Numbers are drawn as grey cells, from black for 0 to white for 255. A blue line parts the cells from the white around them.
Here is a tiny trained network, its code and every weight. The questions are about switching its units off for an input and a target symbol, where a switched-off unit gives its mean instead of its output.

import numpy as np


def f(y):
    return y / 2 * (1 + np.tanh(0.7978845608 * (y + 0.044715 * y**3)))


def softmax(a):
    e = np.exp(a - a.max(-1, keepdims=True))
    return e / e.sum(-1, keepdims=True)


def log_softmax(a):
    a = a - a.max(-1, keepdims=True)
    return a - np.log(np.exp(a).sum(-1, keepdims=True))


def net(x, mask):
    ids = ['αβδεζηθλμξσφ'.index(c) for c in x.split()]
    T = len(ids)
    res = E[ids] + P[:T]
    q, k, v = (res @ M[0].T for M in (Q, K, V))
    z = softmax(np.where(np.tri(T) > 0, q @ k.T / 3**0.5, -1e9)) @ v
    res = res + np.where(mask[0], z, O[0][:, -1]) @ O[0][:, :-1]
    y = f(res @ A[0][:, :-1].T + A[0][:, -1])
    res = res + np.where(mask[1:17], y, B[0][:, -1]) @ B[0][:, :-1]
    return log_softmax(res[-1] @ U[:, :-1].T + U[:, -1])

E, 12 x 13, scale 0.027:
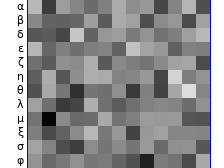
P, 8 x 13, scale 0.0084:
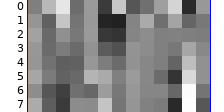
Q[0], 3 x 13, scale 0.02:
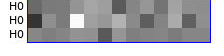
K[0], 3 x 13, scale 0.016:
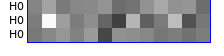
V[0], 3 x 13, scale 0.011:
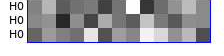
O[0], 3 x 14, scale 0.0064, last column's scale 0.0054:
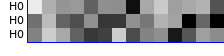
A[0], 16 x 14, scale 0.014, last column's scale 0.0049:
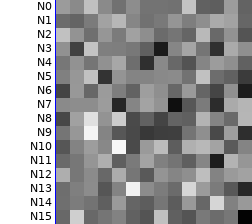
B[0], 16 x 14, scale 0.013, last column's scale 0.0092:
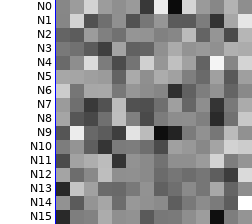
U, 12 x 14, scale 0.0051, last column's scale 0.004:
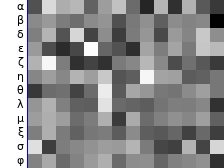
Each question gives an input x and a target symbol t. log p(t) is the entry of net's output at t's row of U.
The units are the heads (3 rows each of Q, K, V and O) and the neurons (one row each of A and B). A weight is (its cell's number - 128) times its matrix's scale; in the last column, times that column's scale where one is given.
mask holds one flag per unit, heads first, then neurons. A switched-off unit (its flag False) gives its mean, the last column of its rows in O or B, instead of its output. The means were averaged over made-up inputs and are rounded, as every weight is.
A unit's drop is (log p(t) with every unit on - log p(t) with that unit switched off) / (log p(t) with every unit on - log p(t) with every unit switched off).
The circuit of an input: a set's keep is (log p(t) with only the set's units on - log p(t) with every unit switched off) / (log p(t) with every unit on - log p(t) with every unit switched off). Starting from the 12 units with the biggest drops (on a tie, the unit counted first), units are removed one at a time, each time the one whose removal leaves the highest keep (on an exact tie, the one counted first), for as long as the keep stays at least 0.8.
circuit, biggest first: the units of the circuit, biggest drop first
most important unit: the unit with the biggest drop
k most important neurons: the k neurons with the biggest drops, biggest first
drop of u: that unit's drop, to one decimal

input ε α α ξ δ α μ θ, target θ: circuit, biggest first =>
H0, N15, N4
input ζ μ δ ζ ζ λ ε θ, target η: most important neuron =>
N15
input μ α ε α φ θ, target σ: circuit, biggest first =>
N14, N10
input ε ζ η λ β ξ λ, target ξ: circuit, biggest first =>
H0, N15
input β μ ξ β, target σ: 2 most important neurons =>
N2, N10
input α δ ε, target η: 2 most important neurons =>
N15, N12
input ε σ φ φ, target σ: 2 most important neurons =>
N4, N12
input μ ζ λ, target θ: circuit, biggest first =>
H0, N4, N15
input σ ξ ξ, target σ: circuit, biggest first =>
H0, N6
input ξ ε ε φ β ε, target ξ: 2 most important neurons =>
N15, N7
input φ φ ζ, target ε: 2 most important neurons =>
N8, N4
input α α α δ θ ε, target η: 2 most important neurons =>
N15, N12
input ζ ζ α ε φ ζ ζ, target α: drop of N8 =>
0.3
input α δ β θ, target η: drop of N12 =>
0.0
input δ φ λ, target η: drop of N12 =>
0.3
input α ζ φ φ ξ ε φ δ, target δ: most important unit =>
N1
